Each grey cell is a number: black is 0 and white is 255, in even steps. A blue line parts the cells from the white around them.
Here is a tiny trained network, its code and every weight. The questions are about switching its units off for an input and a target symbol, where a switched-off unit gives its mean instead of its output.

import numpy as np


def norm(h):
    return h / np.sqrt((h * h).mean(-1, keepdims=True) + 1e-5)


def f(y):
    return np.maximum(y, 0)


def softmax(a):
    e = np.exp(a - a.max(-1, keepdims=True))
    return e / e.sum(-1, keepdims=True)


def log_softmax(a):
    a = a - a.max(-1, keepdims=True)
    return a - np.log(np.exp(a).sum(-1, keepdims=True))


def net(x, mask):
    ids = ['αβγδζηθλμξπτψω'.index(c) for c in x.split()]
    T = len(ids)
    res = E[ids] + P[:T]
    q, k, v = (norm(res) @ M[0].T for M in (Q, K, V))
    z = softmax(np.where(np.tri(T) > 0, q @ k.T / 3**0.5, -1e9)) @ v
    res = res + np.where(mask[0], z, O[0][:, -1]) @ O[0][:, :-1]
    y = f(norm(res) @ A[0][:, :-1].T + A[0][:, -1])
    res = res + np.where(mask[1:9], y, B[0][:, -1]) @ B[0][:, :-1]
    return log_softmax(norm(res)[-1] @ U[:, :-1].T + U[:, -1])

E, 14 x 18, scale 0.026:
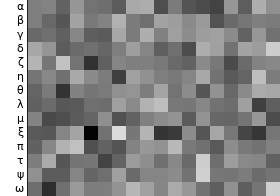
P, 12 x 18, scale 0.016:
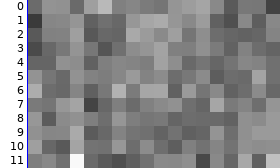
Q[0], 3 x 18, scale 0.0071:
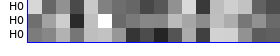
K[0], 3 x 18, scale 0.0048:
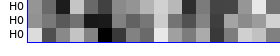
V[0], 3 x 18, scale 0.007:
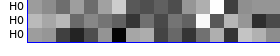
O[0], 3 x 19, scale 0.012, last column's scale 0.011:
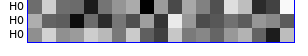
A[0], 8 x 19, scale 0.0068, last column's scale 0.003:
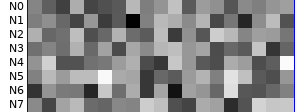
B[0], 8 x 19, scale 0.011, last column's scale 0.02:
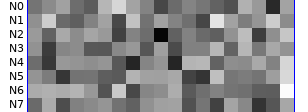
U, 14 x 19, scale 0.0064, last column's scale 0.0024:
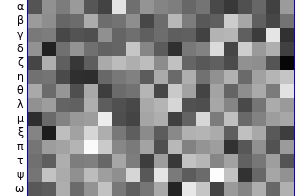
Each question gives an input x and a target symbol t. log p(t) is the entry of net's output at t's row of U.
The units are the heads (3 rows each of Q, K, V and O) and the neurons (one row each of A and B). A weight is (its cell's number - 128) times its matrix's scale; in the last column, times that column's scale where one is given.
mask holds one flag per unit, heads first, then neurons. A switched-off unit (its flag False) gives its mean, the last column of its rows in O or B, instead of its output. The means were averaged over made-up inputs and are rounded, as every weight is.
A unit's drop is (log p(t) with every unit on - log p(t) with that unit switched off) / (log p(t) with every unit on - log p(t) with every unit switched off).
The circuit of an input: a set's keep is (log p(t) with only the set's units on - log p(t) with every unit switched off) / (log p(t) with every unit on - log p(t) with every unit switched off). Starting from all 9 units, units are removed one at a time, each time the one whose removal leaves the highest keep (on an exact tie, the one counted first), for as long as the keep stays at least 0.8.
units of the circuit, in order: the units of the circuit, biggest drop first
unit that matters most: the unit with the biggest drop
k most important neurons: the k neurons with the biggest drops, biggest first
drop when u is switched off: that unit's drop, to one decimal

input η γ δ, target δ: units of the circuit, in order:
(H0; N6; N7)
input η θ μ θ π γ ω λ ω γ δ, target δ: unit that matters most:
N6
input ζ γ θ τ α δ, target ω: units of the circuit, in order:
(H0; N4; N5)
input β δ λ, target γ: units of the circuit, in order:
(H0; N1)
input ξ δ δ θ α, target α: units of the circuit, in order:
(N6; H0)
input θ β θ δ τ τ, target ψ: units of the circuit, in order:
(H0; N5)
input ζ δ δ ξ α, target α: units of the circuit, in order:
(H0; N6)
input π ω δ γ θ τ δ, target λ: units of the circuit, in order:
(H0; N7)
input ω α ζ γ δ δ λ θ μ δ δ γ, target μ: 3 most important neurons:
(N7; N6; N5)
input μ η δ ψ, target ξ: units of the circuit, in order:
(H0; N6; N4)
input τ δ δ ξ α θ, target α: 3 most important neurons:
(N6; N4; N5)
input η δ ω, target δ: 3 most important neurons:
(N6; N3; N7)
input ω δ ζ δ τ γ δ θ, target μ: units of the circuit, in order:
(H0; N7)
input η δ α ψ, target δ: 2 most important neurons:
(N6; N3)
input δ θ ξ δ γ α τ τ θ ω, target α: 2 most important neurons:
(N6; N0)
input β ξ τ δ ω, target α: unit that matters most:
N4
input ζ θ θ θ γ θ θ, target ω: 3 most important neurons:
(N4; N5; N6)
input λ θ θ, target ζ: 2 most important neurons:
(N0; N6)
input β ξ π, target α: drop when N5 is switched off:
0.1
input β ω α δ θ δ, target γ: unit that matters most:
H0
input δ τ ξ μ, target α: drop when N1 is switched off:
0.0
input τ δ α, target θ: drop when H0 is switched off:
1.1
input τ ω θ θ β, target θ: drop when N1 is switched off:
0.1
